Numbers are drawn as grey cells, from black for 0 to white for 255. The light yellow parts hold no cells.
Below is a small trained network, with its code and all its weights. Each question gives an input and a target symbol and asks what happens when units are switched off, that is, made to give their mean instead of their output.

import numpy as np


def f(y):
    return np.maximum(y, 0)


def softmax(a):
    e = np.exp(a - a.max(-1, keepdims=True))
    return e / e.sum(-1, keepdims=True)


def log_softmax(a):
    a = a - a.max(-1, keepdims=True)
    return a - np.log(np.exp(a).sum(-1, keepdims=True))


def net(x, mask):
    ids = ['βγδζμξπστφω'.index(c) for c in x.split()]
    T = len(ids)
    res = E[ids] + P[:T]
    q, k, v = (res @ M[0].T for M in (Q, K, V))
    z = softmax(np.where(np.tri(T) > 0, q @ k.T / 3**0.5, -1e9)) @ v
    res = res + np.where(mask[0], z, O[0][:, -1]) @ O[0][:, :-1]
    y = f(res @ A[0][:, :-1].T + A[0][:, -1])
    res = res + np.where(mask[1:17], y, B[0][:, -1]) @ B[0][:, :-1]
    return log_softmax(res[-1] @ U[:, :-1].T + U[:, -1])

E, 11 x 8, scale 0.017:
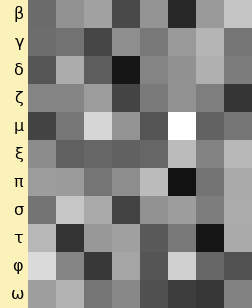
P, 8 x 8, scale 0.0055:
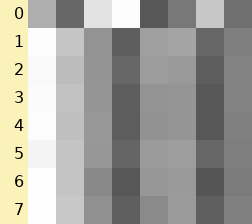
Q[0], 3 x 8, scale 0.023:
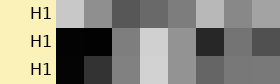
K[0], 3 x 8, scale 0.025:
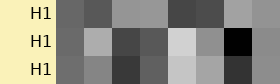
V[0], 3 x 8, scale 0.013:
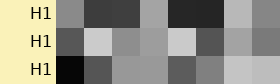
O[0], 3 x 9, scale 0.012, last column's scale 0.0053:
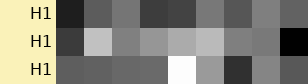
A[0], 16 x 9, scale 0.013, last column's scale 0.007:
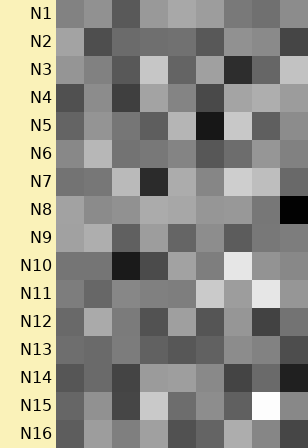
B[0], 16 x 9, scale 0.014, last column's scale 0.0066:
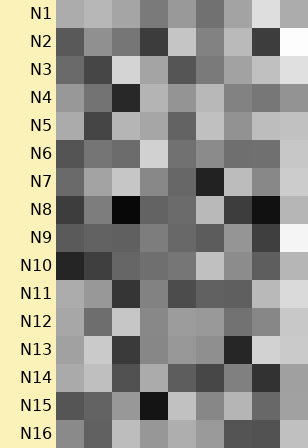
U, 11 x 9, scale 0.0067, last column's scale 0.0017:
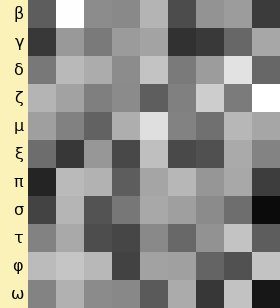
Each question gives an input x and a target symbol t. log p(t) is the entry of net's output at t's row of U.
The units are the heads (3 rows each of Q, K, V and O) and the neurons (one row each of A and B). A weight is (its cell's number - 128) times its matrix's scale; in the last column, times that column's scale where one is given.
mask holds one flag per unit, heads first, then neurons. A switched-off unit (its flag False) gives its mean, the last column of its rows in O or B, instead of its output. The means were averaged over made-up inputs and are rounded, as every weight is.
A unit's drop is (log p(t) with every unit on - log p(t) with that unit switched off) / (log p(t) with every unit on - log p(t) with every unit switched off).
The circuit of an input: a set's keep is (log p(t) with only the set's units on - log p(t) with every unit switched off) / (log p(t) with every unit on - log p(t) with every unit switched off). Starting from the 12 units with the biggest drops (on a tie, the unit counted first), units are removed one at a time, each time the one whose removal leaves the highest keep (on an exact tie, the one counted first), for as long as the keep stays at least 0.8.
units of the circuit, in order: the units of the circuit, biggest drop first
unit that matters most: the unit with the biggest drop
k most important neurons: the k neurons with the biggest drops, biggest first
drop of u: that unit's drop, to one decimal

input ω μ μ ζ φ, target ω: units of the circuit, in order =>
(H1 N13)
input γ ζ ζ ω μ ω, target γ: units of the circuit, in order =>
(N14 H1)
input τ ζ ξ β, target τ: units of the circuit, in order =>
(H1 N13)
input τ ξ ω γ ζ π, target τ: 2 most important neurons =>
(N2 N13)
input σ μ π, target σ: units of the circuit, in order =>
(N8 H1)
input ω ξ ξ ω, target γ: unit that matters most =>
N9
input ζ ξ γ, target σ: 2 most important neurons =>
(N10 N7)
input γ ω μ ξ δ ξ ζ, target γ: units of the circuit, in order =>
(H1 N14)
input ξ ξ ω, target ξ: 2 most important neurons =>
(N3 N8)
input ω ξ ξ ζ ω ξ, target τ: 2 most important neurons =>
(N11 N15)
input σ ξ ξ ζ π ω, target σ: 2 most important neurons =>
(N8 N9)
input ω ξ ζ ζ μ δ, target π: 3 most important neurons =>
(N10 N7 N11)
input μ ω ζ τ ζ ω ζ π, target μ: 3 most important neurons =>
(N8 N1 N5)
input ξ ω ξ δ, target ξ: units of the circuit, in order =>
(H1)
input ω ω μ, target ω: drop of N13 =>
0.1
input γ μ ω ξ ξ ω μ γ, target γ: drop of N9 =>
-0.1
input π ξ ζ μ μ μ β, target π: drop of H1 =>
0.9
